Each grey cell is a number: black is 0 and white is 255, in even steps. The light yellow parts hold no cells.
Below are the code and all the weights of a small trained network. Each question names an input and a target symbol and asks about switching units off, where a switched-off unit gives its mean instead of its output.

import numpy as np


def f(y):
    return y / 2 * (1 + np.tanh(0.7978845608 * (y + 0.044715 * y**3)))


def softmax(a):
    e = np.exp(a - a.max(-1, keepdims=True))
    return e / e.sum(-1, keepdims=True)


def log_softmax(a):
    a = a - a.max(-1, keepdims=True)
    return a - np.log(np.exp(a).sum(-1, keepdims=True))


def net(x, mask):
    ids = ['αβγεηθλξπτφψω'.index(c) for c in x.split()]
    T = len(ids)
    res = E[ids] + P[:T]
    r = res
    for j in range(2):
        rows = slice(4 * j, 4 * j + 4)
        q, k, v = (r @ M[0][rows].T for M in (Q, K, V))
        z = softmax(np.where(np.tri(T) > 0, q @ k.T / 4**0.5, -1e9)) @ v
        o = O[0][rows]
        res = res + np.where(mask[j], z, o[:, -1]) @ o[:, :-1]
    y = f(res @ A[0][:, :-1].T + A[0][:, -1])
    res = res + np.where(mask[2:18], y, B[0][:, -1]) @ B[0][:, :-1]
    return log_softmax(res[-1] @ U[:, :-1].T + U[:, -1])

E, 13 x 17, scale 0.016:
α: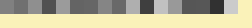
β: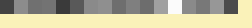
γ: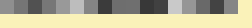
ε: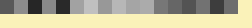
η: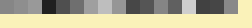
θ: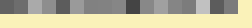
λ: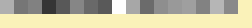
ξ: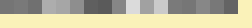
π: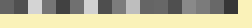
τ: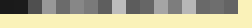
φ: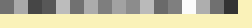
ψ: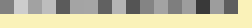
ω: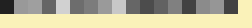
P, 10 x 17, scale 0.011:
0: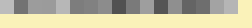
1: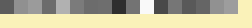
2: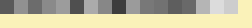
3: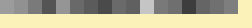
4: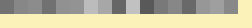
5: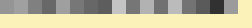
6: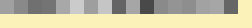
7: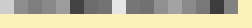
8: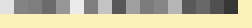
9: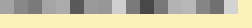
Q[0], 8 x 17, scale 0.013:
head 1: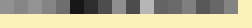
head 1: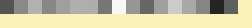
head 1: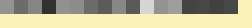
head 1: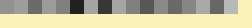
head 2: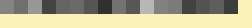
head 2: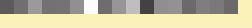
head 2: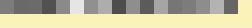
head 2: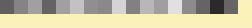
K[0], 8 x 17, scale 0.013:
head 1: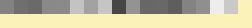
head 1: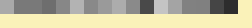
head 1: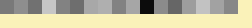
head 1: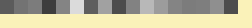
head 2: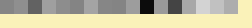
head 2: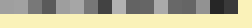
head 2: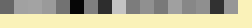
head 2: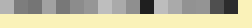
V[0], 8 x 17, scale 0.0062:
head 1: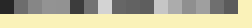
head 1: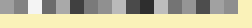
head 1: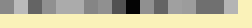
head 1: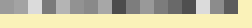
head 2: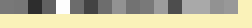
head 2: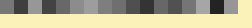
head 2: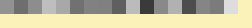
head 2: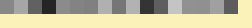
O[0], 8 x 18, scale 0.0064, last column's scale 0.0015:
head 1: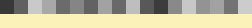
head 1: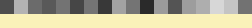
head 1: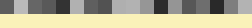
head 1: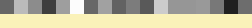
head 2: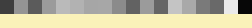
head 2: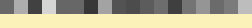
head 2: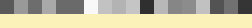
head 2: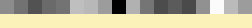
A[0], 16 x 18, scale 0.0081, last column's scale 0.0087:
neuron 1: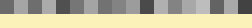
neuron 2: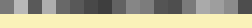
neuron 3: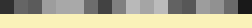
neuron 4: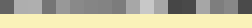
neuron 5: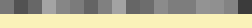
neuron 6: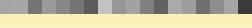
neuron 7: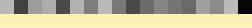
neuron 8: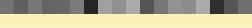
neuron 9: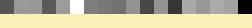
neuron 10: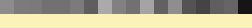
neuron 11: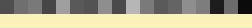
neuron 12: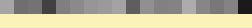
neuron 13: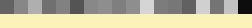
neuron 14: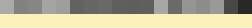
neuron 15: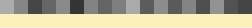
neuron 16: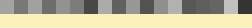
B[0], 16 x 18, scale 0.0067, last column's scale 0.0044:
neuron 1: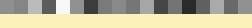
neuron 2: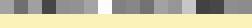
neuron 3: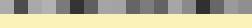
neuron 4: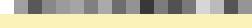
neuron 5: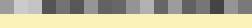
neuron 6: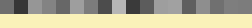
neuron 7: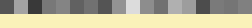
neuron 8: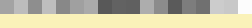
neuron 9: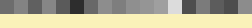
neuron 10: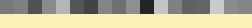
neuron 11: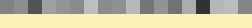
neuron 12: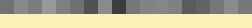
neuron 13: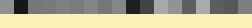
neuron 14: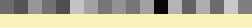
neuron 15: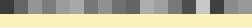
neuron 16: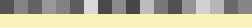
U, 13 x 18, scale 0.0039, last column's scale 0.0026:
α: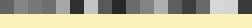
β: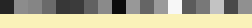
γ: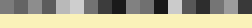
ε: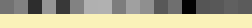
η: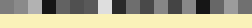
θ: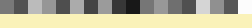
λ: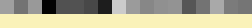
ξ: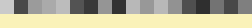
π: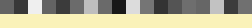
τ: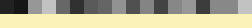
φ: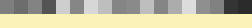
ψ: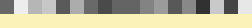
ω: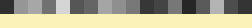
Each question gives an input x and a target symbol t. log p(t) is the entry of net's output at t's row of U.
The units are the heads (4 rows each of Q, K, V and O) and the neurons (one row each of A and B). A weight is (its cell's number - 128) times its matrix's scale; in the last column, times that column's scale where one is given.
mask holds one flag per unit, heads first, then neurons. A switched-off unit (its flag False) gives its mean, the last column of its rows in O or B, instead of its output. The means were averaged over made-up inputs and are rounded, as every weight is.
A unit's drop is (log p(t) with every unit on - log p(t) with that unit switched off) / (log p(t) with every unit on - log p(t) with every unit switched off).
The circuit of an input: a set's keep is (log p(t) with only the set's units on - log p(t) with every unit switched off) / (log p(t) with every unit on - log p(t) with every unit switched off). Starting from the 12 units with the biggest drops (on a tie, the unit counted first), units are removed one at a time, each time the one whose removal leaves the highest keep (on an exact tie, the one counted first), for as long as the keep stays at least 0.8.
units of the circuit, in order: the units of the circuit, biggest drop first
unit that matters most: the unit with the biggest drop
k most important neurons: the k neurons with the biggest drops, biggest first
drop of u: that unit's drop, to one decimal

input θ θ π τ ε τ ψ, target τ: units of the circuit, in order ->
[head 1; head 2]
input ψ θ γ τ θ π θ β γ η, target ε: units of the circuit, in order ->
[head 1; head 2]
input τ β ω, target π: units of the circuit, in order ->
[head 2; head 1]
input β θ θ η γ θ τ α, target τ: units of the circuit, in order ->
[head 1; neuron 16]
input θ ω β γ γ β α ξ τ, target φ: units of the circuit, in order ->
[head 2]
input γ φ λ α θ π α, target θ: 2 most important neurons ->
[neuron 15; neuron 14]
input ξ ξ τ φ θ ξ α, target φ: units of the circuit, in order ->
[head 2; neuron 16]
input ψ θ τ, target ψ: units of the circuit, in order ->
[head 1; head 2; neuron 8]
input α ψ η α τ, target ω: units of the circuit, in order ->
[neuron 1; head 2]
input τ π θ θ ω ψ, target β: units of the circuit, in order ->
[head 1; neuron 9; head 2]
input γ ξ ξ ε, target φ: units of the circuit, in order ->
[head 2; head 1]
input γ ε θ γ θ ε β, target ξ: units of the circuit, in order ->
[head 1; head 2]
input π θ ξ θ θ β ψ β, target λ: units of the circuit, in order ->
[head 2; head 1]
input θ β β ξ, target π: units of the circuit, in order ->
[head 2; head 1]
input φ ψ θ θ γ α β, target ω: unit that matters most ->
neuron 1
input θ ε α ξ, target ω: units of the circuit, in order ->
[head 2; neuron 1; head 1]
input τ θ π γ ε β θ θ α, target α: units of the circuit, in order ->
[neuron 16; neuron 8]
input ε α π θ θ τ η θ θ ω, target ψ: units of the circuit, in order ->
[head 1; neuron 8; head 2]
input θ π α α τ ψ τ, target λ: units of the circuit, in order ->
[head 1; head 2]
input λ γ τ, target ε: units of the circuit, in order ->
[head 1]
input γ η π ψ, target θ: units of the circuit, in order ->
[head 1; head 2; neuron 14; neuron 15]
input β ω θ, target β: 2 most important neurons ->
[neuron 9; neuron 8]
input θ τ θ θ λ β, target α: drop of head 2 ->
0.4
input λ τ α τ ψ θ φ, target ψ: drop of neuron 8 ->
0.4
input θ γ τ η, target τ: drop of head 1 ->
0.7
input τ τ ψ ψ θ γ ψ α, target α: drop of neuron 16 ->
0.6
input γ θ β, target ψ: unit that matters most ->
head 1
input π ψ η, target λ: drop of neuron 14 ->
0.0
